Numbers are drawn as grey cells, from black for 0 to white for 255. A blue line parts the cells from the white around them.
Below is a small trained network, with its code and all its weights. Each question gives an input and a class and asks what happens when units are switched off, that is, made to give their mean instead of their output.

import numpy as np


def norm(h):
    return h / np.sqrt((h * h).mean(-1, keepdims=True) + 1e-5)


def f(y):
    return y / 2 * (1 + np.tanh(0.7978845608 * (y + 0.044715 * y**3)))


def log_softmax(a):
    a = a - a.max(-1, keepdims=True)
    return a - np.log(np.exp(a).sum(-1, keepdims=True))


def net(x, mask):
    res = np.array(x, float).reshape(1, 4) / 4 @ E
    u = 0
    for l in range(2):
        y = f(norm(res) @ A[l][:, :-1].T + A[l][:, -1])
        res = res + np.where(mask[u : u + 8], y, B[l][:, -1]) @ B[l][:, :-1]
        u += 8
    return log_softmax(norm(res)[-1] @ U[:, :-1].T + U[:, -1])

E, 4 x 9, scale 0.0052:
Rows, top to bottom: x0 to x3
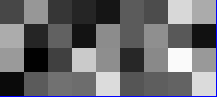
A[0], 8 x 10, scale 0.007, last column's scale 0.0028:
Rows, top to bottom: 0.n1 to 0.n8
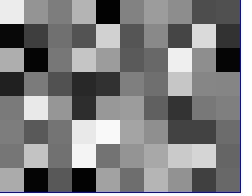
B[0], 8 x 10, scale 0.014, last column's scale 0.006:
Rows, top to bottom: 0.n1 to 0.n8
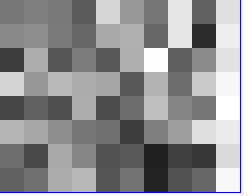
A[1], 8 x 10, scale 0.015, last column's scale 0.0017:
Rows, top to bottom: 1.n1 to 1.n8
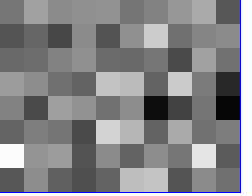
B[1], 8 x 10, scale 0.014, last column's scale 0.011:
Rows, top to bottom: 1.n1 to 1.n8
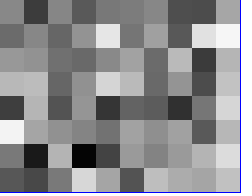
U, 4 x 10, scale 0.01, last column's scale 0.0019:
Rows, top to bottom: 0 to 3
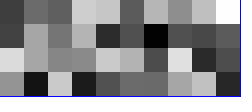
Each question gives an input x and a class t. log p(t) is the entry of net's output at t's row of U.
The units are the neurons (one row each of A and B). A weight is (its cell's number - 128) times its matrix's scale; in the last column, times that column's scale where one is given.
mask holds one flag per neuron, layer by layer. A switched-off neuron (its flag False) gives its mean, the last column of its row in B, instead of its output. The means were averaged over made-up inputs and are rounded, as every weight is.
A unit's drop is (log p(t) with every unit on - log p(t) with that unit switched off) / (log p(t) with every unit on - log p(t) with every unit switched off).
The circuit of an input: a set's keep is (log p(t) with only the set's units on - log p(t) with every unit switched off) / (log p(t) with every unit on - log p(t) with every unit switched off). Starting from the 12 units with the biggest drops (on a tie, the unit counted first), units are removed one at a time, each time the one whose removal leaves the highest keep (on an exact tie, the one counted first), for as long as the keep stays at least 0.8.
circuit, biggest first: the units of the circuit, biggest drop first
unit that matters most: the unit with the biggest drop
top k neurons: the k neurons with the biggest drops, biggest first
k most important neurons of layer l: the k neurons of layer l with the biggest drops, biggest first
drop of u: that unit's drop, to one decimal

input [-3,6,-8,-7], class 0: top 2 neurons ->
0.n5, 0.n2
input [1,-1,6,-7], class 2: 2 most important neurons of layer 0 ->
0.n1, 0.n5
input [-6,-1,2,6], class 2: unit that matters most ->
0.n2
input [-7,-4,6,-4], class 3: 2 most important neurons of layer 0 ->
0.n6, 0.n5
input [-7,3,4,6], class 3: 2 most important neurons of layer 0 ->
0.n6, 0.n1
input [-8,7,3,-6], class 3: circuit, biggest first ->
0.n6, 1.n7
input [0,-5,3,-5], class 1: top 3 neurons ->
0.n7, 0.n2, 1.n5
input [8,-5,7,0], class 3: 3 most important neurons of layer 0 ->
0.n4, 0.n5, 0.n8
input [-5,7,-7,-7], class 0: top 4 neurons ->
0.n2, 0.n5, 0.n7, 1.n7
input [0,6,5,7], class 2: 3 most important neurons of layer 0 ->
0.n2, 0.n7, 0.n5
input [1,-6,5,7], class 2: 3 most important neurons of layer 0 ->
0.n2, 0.n8, 0.n5
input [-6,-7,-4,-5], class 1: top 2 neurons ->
0.n7, 0.n4
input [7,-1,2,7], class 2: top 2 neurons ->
0.n2, 1.n4
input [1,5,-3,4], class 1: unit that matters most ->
0.n8
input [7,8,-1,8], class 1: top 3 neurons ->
0.n8, 0.n1, 1.n5
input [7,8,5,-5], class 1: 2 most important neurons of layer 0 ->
0.n8, 0.n6
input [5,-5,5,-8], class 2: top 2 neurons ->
0.n1, 0.n8
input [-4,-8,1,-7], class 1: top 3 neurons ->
0.n7, 1.n5, 0.n2
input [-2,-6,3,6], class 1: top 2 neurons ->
0.n7, 0.n1
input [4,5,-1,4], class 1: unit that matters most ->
0.n8
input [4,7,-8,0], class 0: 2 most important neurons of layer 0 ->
0.n5, 0.n7
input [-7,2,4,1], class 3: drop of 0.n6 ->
1.6
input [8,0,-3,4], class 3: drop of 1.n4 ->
0.0
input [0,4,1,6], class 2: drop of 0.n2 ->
1.3
